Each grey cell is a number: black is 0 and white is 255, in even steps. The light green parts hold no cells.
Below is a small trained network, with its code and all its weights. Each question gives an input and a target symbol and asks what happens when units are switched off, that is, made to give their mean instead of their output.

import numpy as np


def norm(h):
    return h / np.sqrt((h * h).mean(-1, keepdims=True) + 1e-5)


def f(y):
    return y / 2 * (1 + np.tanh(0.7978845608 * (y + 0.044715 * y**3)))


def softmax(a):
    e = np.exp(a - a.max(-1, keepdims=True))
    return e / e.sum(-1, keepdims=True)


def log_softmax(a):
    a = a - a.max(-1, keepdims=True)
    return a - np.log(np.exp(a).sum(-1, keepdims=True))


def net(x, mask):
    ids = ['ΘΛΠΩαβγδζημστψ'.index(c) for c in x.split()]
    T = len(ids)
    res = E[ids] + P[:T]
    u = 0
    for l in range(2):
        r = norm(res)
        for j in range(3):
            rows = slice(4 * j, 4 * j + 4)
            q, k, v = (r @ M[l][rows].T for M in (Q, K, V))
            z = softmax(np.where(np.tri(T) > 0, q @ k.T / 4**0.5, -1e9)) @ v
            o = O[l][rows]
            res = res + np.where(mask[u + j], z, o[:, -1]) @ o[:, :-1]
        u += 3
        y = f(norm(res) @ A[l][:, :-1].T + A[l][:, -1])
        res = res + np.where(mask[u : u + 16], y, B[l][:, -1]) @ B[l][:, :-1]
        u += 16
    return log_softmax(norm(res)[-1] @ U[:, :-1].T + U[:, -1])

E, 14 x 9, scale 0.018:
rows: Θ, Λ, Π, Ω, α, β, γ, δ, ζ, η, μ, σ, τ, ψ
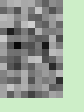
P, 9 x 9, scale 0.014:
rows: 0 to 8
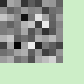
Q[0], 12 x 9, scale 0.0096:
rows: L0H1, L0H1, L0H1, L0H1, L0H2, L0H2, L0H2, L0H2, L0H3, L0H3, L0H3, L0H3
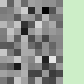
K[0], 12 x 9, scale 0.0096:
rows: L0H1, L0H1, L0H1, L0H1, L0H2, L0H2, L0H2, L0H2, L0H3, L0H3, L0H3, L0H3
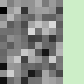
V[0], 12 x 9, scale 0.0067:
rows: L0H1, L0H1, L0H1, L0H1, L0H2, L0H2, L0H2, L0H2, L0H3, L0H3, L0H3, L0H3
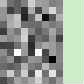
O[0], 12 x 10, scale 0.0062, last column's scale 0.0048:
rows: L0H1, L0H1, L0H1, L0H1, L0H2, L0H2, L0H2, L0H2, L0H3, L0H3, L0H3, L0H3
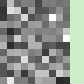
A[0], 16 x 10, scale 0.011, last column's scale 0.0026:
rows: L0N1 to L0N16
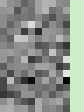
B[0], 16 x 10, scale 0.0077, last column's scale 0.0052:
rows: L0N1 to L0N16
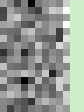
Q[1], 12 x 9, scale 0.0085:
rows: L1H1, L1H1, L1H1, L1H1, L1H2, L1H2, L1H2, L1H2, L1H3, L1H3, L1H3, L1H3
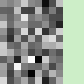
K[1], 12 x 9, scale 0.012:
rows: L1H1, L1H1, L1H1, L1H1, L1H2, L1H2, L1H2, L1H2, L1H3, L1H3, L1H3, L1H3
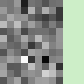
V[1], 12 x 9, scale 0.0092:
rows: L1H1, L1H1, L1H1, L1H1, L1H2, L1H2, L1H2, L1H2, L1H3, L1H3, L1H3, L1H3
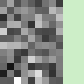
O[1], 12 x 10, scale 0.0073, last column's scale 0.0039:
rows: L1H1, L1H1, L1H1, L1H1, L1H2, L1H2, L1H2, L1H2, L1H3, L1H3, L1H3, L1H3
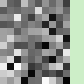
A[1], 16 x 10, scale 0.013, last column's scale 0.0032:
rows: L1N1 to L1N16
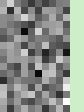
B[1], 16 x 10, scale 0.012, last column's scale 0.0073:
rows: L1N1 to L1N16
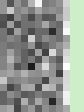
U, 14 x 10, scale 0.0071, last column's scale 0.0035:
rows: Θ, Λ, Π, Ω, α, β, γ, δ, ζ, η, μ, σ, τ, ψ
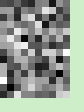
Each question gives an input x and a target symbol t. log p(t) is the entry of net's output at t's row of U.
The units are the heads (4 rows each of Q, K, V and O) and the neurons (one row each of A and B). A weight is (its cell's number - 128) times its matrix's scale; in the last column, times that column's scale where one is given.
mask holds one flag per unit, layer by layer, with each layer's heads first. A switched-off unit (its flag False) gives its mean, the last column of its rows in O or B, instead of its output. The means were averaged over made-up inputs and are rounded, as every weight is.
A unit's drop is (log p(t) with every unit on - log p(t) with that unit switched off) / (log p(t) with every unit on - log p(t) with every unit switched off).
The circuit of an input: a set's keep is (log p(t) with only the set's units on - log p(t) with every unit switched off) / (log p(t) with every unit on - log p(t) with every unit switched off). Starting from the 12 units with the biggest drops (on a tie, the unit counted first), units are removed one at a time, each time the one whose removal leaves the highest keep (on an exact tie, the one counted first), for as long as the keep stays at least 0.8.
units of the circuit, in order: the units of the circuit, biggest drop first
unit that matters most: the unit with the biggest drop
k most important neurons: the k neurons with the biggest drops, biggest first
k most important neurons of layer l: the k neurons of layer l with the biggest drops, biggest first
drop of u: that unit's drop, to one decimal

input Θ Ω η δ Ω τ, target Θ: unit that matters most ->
L0H3
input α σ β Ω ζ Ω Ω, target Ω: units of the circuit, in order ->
(L1H3, L1N1)
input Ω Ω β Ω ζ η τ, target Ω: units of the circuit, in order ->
(L1H3, L1N1, L1N8)
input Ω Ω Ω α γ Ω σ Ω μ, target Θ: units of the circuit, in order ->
(L0H3, L1N5)
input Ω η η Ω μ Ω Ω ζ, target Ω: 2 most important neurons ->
(L1N8, L1N1)
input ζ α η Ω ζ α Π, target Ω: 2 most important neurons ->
(L1N1, L1N8)
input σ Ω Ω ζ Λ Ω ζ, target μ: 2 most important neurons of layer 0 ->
(L0N14, L0N1)
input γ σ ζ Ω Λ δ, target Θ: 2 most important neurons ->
(L0N12, L1N5)
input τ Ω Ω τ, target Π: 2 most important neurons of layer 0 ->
(L0N4, L0N6)
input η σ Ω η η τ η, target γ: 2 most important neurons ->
(L1N11, L1N2)
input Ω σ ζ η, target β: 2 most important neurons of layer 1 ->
(L1N7, L1N14)
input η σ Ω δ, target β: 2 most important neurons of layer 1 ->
(L1N14, L1N2)
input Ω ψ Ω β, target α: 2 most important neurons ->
(L0N11, L1N2)
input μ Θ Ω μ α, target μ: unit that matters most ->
L0H1
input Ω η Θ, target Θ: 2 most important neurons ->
(L1N5, L0N12)
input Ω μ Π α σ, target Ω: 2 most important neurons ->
(L1N8, L1N1)
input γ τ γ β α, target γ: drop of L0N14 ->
0.1
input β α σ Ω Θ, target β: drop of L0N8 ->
0.0
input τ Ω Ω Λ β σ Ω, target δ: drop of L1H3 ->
1.1
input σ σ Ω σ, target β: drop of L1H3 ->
0.6
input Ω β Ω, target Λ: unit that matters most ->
L0H2
